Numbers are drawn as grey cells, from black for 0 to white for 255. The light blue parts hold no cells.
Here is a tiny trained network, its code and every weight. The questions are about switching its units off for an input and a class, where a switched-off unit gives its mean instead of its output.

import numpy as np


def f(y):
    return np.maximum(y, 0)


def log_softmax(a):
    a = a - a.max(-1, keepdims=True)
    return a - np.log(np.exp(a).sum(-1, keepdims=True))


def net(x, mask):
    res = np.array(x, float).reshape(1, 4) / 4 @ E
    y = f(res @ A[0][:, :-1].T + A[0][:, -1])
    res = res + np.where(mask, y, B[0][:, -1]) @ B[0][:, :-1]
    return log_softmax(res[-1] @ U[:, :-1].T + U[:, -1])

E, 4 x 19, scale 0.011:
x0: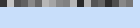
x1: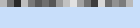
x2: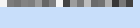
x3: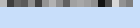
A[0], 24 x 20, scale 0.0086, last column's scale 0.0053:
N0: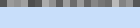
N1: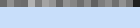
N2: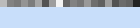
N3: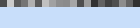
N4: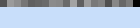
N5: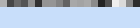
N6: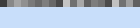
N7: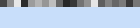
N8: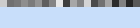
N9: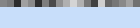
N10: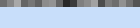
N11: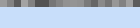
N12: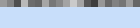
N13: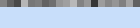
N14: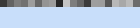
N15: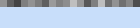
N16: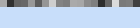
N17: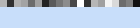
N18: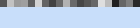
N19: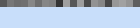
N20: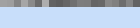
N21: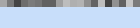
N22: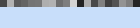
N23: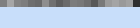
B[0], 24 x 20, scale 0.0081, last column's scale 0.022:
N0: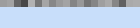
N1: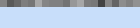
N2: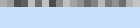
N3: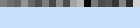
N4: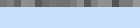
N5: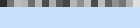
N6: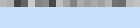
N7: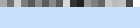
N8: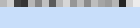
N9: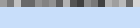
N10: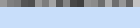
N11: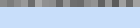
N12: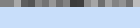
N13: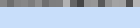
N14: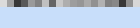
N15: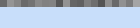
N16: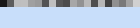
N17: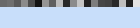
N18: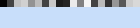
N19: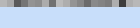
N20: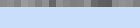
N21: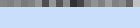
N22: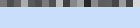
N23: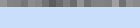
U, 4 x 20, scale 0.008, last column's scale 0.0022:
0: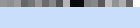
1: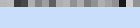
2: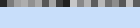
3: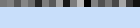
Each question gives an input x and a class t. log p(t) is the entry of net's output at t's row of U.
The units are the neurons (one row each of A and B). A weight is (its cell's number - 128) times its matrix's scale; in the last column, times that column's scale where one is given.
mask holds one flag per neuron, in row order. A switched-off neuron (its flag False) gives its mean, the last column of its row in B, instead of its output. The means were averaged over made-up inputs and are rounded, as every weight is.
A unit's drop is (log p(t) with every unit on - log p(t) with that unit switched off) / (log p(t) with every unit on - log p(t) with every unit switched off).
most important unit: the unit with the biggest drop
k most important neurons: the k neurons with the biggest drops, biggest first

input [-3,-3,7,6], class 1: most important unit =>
N8
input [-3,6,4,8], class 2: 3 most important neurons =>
N5; N16; N7
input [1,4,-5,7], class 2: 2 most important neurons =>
N5; N16
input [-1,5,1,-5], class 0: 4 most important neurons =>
N9; N5; N16; N13
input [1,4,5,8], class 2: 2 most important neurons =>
N5; N16
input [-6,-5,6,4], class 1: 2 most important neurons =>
N8; N2
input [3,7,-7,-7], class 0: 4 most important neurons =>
N9; N8; N12; N21
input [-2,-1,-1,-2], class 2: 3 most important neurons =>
N3; N22; N8
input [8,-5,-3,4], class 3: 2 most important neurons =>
N3; N22
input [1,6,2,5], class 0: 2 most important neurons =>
N18; N9
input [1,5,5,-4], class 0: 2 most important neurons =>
N9; N14
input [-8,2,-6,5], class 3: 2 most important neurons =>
N17; N8
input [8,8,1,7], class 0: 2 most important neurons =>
N9; N17
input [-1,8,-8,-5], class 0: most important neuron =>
N9
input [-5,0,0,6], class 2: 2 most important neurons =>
N5; N16
